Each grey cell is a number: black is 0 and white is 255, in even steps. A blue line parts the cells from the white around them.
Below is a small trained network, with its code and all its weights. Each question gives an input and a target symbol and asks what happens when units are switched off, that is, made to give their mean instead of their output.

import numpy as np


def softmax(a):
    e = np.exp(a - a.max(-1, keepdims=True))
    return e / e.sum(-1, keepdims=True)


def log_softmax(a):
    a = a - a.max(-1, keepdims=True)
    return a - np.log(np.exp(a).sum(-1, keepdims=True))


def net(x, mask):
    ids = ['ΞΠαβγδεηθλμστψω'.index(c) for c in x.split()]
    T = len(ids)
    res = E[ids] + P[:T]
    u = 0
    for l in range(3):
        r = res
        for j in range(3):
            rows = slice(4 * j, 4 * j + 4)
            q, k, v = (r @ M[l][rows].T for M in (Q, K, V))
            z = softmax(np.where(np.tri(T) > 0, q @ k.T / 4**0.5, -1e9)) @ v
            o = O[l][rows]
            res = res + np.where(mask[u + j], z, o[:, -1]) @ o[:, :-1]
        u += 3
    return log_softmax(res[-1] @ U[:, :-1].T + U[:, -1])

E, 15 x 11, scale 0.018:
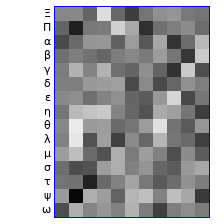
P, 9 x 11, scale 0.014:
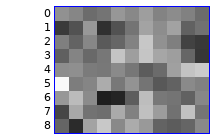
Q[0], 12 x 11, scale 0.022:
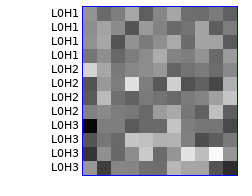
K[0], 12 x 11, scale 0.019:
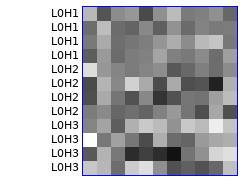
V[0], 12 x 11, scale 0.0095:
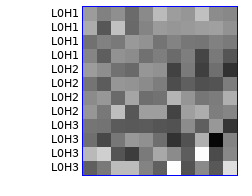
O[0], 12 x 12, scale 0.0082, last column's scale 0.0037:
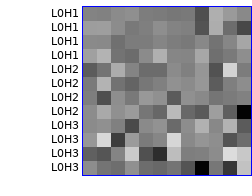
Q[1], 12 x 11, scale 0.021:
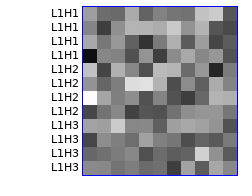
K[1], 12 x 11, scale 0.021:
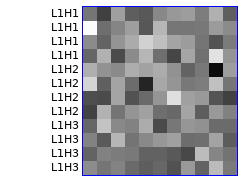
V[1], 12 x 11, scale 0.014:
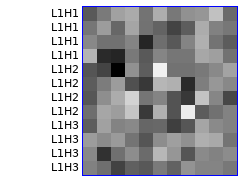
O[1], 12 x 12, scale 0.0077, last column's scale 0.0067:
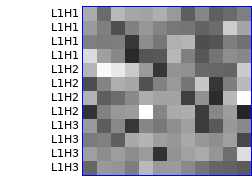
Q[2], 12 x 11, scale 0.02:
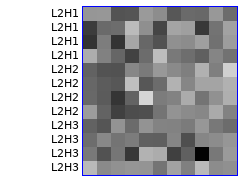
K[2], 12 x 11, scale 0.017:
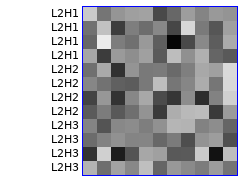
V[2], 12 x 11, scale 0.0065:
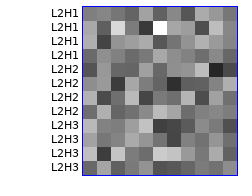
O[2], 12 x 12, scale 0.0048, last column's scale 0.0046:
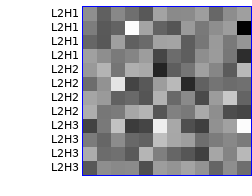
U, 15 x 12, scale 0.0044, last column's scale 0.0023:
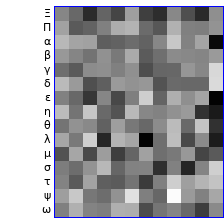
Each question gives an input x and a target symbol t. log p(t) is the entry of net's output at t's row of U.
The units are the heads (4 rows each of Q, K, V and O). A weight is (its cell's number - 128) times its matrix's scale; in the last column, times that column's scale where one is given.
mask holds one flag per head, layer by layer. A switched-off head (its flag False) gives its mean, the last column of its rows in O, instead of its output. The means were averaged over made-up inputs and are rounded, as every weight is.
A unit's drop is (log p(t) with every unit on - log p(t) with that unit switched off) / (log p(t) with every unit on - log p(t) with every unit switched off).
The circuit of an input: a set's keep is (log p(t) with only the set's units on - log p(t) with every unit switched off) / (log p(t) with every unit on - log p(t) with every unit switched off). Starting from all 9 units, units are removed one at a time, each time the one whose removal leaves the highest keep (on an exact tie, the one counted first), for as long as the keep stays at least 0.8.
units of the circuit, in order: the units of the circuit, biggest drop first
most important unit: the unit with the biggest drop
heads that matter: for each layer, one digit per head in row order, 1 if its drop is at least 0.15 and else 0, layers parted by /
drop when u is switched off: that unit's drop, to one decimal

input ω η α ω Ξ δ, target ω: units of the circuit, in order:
[L1H2, L0H3]
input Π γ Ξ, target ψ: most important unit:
L0H3
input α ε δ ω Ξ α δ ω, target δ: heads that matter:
000 / 110 / 000
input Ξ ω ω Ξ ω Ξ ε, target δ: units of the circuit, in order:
[L1H2, L1H1, L0H2]
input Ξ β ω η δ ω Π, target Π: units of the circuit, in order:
[L1H2, L0H2, L1H1]
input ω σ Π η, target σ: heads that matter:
000 / 010 / 000
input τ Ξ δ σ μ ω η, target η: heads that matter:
001 / 010 / 000
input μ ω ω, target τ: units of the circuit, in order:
[L0H3, L1H2]
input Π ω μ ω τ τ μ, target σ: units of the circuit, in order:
[L1H2, L1H1, L0H3]
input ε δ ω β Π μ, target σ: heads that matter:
010 / 010 / 000
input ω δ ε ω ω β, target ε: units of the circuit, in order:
[L0H3, L1H2]
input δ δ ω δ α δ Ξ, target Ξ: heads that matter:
001 / 010 / 000
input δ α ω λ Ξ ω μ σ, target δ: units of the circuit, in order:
[L1H1, L1H2]
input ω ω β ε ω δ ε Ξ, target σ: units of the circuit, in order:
[L1H2, L0H3]
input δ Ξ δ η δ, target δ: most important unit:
L1H1
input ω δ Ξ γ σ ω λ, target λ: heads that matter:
001 / 000 / 000
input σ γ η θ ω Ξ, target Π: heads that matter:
000 / 010 / 000
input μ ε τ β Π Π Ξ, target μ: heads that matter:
001 / 010 / 000
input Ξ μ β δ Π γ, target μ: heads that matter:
001 / 110 / 000
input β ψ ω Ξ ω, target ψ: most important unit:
L1H3
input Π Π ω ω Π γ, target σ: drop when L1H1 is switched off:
0.1
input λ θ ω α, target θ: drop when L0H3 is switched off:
0.6
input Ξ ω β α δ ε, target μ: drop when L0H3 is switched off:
0.2
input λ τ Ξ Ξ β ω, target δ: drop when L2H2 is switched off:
0.0
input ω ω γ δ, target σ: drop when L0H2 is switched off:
0.1
